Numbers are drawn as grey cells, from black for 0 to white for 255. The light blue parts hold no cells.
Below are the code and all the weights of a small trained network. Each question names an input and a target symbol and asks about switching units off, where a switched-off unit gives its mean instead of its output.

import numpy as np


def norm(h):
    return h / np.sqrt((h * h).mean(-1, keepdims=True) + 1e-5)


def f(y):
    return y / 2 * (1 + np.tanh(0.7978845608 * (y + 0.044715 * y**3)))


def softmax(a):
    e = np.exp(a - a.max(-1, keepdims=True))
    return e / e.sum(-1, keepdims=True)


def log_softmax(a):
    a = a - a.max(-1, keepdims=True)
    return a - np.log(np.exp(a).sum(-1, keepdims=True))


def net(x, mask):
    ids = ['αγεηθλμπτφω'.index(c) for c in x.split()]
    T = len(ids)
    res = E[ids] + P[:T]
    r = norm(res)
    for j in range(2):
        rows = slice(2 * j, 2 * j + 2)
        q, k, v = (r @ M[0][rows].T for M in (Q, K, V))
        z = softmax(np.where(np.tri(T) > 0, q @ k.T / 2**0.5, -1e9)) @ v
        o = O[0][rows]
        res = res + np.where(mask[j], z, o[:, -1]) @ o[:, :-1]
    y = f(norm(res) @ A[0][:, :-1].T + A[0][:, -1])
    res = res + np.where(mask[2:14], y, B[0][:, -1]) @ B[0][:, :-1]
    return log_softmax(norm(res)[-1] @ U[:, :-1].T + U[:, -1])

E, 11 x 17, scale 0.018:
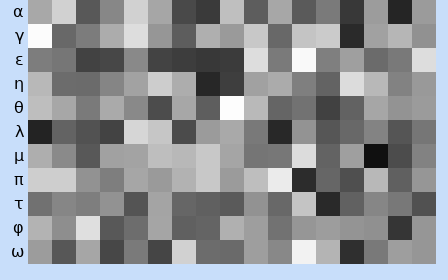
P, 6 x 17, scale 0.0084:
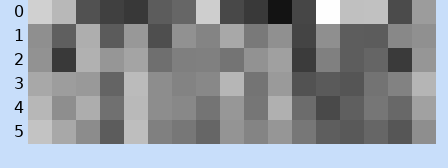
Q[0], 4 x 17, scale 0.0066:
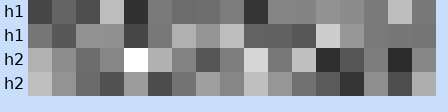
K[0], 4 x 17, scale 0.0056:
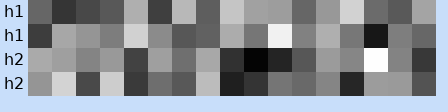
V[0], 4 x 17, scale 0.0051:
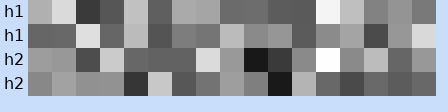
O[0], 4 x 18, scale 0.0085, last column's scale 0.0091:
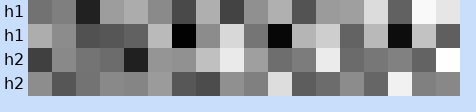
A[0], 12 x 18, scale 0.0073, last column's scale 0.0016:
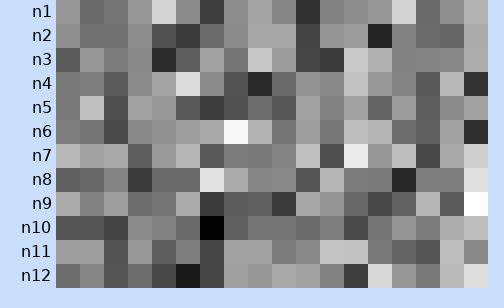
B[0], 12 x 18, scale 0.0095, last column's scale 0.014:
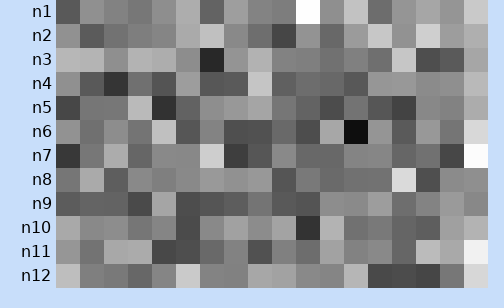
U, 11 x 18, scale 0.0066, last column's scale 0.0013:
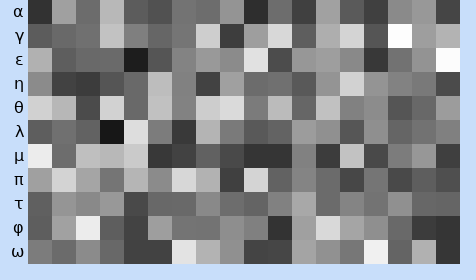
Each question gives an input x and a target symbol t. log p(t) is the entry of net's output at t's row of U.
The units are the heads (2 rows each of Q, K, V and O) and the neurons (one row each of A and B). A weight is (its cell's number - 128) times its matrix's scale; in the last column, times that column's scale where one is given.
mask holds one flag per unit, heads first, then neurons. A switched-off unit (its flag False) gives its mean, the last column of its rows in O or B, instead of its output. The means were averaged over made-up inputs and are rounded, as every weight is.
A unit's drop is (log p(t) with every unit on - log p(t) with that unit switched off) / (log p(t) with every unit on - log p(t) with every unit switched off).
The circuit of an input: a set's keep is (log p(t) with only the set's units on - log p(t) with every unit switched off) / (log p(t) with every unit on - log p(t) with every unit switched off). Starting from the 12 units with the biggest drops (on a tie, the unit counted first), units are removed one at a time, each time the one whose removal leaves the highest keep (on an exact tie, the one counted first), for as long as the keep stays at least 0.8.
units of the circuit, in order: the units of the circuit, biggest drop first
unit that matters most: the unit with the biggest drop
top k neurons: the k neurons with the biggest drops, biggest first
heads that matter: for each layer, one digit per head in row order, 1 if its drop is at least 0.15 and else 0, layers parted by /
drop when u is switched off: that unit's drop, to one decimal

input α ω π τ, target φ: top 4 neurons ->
[n6; n4; n5; n9]
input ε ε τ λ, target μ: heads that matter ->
11
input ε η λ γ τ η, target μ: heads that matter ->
11
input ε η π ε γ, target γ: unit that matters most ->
n1
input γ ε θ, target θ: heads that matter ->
00
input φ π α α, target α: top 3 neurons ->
[n5; n12; n7]
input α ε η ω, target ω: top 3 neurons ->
[n8; n1; n12]
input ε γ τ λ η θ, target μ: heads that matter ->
01
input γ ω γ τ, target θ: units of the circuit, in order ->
[h2; n3]
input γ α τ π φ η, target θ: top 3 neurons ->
[n7; n6; n3]
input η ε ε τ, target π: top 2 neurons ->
[n11; n4]
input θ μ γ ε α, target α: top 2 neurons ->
[n5; n12]
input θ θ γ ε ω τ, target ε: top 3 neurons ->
[n6; n1; n7]
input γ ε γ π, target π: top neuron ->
[n6]
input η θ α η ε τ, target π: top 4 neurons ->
[n11; n4; n6; n1]
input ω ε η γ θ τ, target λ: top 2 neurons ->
[n9; n11]
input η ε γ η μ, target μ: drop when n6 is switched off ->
0.3
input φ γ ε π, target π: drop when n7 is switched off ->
0.2
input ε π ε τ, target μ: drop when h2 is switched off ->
1.4
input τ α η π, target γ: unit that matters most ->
h1
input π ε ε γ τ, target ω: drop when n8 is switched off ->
0.4
